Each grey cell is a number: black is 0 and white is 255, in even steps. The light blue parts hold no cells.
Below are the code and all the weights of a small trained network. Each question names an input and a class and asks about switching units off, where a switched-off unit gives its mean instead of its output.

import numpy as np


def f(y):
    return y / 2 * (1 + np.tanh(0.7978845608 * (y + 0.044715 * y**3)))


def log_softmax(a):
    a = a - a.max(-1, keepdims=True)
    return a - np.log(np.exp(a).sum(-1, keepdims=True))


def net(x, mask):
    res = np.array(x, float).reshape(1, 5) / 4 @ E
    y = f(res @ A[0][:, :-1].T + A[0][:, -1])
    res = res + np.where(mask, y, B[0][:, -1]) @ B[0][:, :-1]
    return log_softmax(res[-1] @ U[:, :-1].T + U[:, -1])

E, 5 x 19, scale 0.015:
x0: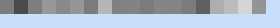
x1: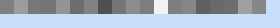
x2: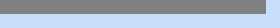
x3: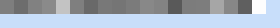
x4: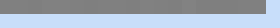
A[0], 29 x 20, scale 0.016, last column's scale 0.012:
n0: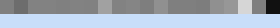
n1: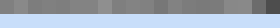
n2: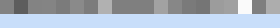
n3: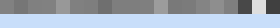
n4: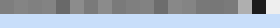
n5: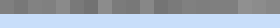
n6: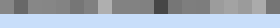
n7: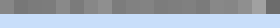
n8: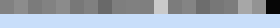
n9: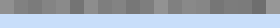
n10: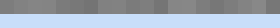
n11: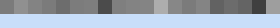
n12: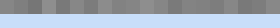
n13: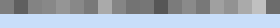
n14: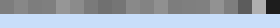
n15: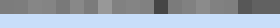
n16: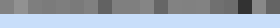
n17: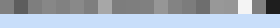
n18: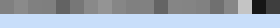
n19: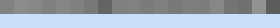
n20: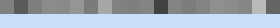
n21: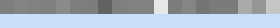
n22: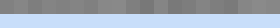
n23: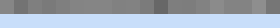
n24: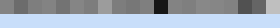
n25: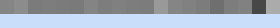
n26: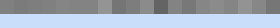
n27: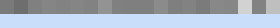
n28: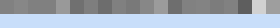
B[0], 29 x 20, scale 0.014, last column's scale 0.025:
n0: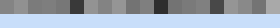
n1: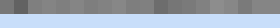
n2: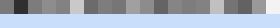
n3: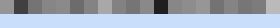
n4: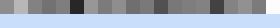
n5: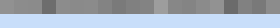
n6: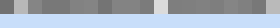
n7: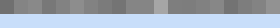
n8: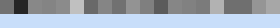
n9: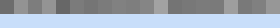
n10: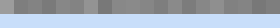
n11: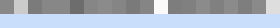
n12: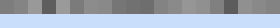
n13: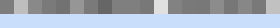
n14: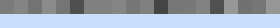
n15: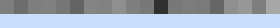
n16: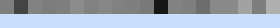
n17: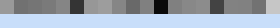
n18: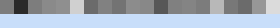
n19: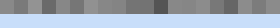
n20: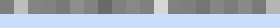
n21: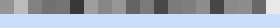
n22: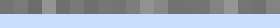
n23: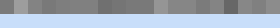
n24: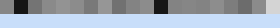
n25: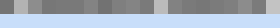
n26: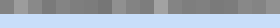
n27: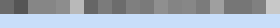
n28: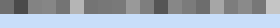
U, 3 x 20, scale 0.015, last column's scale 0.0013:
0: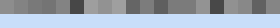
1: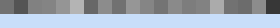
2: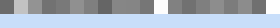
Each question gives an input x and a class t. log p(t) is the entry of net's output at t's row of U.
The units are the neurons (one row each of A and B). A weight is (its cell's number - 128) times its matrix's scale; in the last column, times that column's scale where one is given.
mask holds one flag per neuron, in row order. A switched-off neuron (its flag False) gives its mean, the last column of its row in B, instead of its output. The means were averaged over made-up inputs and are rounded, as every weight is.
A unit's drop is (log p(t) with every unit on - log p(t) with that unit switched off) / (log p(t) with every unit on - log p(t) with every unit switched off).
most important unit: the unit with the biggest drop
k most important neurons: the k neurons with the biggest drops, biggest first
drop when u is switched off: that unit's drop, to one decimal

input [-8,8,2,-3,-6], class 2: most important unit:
n11
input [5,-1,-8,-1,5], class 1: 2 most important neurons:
(n2 n21)
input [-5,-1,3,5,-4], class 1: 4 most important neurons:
(n4 n21 n28 n17)
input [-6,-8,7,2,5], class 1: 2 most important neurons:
(n4 n21)
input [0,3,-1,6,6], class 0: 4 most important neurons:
(n2 n18 n21 n14)
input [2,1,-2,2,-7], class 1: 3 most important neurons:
(n11 n4 n25)
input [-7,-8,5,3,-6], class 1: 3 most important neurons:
(n4 n21 n24)
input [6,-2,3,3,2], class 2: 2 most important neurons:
(n13 n6)
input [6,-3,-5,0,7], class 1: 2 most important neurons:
(n2 n11)
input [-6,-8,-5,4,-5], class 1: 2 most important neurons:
(n4 n21)
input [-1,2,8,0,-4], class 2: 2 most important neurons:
(n17 n24)
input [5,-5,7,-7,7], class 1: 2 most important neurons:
(n18 n2)
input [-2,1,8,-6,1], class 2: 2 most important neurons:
(n11 n17)
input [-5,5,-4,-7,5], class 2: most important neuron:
(n11)
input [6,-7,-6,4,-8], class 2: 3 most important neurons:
(n13 n6 n20)
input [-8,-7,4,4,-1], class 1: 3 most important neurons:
(n4 n21 n24)
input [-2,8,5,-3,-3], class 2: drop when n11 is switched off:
0.2
